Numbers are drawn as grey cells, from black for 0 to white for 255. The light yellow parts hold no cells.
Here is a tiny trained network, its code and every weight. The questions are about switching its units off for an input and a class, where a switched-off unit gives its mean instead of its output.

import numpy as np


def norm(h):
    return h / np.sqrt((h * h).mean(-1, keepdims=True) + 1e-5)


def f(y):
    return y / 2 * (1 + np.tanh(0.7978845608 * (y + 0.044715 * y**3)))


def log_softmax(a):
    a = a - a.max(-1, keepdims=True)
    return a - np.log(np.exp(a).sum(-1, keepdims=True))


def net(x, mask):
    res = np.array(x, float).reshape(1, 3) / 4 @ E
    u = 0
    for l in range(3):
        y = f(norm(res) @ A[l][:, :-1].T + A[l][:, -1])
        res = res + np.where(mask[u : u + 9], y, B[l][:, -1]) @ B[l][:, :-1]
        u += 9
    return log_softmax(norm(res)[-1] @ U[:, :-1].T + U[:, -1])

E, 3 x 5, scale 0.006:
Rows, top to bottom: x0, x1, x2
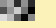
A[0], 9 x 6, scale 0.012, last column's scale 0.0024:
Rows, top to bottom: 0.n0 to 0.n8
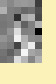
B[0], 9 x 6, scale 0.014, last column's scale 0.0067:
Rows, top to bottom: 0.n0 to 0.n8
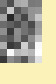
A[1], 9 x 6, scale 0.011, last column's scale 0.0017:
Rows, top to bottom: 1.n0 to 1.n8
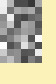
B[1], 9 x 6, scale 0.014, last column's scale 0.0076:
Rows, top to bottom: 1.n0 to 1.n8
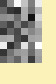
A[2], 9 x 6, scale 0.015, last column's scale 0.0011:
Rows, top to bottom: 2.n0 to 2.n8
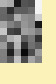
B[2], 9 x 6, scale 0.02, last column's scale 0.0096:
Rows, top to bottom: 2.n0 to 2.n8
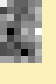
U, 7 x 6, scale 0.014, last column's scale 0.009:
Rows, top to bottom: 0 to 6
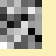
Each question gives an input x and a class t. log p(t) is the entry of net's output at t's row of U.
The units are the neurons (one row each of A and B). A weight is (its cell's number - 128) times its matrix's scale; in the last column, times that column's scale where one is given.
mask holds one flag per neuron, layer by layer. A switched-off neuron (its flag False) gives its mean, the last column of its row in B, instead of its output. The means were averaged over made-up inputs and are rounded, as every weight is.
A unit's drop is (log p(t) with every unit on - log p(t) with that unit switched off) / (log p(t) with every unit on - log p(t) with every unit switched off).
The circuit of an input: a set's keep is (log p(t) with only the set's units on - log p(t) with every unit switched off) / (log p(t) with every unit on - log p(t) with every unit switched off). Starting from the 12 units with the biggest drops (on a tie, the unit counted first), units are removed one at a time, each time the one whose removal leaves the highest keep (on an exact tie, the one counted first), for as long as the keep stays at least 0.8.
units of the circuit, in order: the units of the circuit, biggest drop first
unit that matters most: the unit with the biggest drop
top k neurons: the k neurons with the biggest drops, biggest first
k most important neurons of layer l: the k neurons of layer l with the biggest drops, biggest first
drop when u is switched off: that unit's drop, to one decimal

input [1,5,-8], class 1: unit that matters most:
2.n4
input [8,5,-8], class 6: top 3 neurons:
(1.n5, 1.n0, 2.n0)
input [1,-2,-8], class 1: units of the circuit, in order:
(0.n7, 2.n4)
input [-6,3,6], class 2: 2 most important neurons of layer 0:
(0.n7, 0.n4)
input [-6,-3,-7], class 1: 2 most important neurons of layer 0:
(0.n8, 0.n7)
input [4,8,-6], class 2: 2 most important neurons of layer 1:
(1.n0, 1.n6)
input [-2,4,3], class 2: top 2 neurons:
(0.n7, 0.n4)
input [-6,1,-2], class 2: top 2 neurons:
(0.n5, 0.n4)
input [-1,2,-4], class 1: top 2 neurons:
(0.n7, 2.n4)
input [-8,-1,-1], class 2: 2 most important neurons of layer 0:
(0.n5, 0.n4)
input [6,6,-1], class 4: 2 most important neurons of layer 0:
(0.n7, 0.n8)
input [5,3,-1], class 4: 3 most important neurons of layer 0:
(0.n6, 0.n7, 0.n8)
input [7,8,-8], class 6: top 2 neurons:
(1.n5, 1.n0)
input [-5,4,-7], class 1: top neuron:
(0.n7)
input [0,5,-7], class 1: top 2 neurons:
(2.n4, 0.n7)
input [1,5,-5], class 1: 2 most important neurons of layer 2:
(2.n4, 2.n7)
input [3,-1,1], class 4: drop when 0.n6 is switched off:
1.0
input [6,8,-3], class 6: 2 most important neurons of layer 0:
(0.n2, 0.n5)
